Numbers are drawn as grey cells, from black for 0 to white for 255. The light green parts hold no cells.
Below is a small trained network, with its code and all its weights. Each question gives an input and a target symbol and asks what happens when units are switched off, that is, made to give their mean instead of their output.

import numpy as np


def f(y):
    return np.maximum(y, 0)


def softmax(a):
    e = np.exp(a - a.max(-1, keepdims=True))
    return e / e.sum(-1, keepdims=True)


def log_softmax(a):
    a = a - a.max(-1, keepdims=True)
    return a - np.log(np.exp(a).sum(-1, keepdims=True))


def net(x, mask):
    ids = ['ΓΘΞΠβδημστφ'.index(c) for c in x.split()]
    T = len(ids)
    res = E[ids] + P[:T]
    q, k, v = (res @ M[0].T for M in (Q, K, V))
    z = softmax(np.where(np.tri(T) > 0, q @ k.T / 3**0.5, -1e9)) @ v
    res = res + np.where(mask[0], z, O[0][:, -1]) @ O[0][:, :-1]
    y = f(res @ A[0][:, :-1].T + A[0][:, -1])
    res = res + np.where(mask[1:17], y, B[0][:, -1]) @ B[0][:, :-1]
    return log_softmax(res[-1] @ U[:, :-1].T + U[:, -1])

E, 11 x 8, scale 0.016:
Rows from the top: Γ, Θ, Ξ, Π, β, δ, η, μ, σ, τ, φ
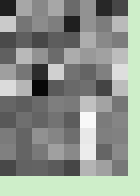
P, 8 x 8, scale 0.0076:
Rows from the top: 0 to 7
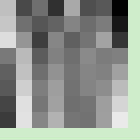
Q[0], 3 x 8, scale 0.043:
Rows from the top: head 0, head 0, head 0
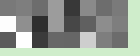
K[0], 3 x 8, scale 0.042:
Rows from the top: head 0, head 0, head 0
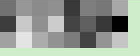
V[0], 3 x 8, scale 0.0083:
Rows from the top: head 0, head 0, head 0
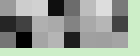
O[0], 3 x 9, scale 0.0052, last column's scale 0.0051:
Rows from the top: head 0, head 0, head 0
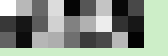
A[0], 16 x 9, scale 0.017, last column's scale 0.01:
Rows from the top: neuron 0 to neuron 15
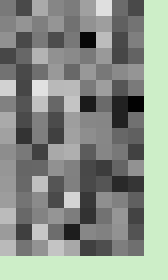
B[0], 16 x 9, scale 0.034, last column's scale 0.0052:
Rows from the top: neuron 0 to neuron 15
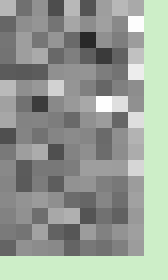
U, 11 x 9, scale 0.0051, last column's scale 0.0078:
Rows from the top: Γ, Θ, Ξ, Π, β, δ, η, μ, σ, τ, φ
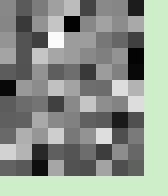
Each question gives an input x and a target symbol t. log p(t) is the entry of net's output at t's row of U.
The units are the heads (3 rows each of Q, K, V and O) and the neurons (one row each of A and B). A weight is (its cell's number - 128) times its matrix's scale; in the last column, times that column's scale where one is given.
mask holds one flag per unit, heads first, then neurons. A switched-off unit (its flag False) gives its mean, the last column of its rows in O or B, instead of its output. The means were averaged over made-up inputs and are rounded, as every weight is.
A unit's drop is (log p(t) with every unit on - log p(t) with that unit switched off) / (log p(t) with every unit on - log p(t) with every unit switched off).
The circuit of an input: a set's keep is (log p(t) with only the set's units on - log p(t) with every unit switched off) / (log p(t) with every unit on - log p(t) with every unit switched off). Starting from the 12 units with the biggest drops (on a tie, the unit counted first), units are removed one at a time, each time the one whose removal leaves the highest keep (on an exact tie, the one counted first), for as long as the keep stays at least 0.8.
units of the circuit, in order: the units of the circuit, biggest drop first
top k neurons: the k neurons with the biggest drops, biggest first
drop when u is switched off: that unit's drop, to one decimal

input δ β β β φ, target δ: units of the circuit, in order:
(head 0)
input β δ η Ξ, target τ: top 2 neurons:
(neuron 1; neuron 4)
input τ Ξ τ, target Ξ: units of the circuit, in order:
(head 0; neuron 5; neuron 4)
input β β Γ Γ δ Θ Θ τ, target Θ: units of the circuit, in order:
(head 0; neuron 1; neuron 14)
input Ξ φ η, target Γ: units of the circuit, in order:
(head 0; neuron 0)
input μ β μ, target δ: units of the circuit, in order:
(head 0; neuron 8)
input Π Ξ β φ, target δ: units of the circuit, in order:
(head 0; neuron 7)
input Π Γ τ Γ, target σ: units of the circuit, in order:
(head 0; neuron 1)
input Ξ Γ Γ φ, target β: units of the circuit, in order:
(head 0; neuron 0; neuron 2)
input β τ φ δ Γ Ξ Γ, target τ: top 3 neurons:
(neuron 1; neuron 4; neuron 8)
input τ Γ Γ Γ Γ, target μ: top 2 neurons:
(neuron 3; neuron 1)
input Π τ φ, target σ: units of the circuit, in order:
(head 0; neuron 1; neuron 2)
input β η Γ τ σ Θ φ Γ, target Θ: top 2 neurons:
(neuron 10; neuron 1)
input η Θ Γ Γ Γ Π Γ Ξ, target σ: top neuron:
(neuron 1)
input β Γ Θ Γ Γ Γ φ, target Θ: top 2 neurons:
(neuron 14; neuron 1)
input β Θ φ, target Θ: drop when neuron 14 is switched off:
0.4
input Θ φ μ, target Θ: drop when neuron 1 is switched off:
0.2
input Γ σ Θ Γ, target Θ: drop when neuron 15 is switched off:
0.2
